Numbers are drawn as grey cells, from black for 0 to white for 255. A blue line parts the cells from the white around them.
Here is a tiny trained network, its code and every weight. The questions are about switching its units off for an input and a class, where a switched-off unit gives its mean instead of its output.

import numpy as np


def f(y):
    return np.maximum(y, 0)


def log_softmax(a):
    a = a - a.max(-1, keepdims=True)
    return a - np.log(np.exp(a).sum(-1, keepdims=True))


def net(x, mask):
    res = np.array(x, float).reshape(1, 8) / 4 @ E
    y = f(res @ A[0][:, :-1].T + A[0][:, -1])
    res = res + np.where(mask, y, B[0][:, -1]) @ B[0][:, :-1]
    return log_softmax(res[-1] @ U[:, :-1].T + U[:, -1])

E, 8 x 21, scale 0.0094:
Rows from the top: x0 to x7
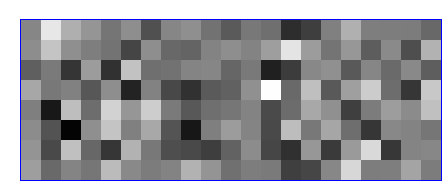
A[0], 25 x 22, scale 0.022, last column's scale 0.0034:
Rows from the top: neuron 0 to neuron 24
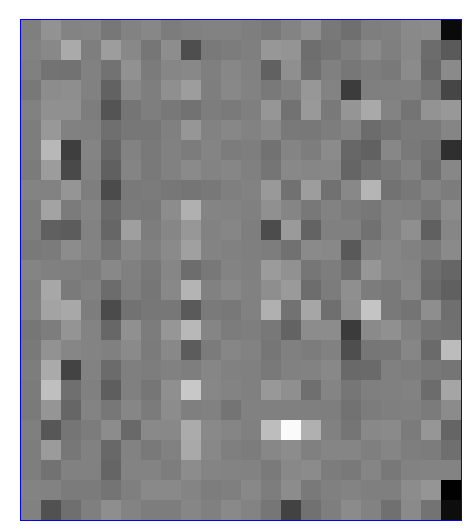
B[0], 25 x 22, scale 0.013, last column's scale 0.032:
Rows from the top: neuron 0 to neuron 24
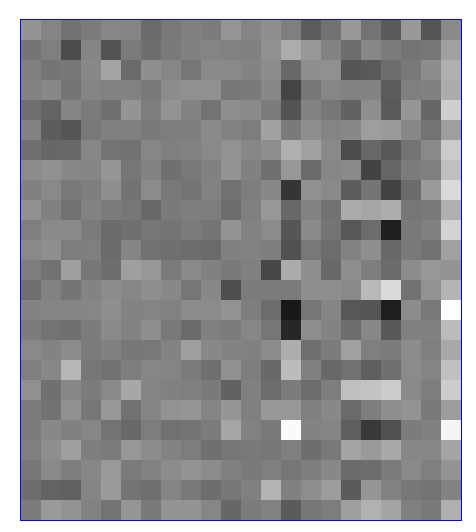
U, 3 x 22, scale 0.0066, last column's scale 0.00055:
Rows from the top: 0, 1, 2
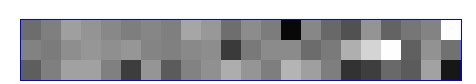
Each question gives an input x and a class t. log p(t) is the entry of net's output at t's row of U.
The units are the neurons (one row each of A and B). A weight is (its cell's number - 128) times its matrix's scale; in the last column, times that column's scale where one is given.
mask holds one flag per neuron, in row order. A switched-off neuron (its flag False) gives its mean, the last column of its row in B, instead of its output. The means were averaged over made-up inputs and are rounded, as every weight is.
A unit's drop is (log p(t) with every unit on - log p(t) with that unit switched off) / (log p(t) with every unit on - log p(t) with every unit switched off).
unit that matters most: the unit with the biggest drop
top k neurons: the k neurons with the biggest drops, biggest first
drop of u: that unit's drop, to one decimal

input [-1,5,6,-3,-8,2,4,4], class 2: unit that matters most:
neuron 10
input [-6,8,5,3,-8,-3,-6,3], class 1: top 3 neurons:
(neuron 18; neuron 13; neuron 9)
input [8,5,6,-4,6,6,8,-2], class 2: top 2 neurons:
(neuron 14; neuron 18)
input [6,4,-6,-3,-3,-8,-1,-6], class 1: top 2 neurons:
(neuron 18; neuron 13)
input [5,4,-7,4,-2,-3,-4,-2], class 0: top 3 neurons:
(neuron 14; neuron 18; neuron 6)
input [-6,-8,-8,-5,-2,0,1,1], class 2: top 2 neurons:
(neuron 14; neuron 18)
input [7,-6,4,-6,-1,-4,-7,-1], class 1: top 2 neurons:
(neuron 18; neuron 14)
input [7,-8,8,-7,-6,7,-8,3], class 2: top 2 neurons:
(neuron 6; neuron 17)
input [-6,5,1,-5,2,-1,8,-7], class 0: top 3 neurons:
(neuron 3; neuron 6; neuron 17)
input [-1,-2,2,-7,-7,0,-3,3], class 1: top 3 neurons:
(neuron 18; neuron 14; neuron 13)
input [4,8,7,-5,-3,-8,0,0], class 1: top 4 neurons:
(neuron 18; neuron 13; neuron 9; neuron 21)
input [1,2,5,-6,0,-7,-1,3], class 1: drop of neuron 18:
0.5
